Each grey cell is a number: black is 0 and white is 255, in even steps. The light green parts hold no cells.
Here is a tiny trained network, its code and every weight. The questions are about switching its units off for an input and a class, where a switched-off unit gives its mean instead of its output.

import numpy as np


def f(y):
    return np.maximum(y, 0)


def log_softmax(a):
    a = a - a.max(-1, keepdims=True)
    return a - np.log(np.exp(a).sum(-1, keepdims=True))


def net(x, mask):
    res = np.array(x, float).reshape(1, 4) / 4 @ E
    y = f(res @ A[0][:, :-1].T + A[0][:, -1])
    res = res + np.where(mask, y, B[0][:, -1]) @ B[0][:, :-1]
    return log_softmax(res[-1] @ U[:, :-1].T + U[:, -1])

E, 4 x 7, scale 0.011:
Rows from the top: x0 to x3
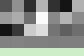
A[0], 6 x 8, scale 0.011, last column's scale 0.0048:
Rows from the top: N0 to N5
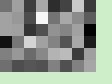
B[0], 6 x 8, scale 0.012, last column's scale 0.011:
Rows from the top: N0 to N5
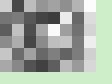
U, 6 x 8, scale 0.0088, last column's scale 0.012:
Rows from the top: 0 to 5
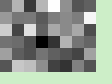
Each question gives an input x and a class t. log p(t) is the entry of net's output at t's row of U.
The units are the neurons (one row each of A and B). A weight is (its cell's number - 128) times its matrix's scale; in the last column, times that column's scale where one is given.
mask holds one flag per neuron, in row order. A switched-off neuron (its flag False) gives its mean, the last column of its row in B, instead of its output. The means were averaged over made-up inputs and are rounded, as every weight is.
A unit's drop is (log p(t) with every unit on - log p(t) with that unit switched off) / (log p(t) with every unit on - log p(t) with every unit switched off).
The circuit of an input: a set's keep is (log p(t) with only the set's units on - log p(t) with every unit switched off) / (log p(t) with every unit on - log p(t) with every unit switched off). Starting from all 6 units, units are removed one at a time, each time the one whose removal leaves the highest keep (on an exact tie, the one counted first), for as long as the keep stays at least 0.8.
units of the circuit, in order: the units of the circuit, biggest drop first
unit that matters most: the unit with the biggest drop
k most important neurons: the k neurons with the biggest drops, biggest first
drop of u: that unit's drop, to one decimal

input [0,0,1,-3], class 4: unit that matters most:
N2
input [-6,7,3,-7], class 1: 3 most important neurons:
N0, N1, N5
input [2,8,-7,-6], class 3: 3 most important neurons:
N1, N3, N4
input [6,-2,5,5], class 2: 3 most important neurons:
N0, N2, N1
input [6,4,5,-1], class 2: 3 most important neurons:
N0, N2, N5
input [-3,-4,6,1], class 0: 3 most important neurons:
N3, N1, N0
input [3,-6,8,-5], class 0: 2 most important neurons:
N3, N1
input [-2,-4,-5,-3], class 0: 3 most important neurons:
N2, N1, N0
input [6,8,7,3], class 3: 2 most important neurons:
N1, N2
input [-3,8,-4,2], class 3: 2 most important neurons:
N1, N0
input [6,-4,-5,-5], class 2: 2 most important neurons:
N0, N3
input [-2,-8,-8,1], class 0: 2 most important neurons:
N2, N1
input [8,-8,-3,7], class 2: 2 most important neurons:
N0, N1
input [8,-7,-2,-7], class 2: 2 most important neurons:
N0, N1
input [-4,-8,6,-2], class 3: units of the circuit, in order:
N0
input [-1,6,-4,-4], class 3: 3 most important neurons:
N1, N0, N3
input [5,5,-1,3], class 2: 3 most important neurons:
N0, N5, N3
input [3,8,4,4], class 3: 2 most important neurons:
N1, N2
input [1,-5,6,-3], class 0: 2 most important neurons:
N3, N1
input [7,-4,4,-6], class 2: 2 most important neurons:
N0, N2
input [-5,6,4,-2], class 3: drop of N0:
0.5
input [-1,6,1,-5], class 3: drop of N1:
0.5
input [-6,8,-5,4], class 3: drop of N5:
-0.1
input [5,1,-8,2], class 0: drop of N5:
0.0
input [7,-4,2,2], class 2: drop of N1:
0.1
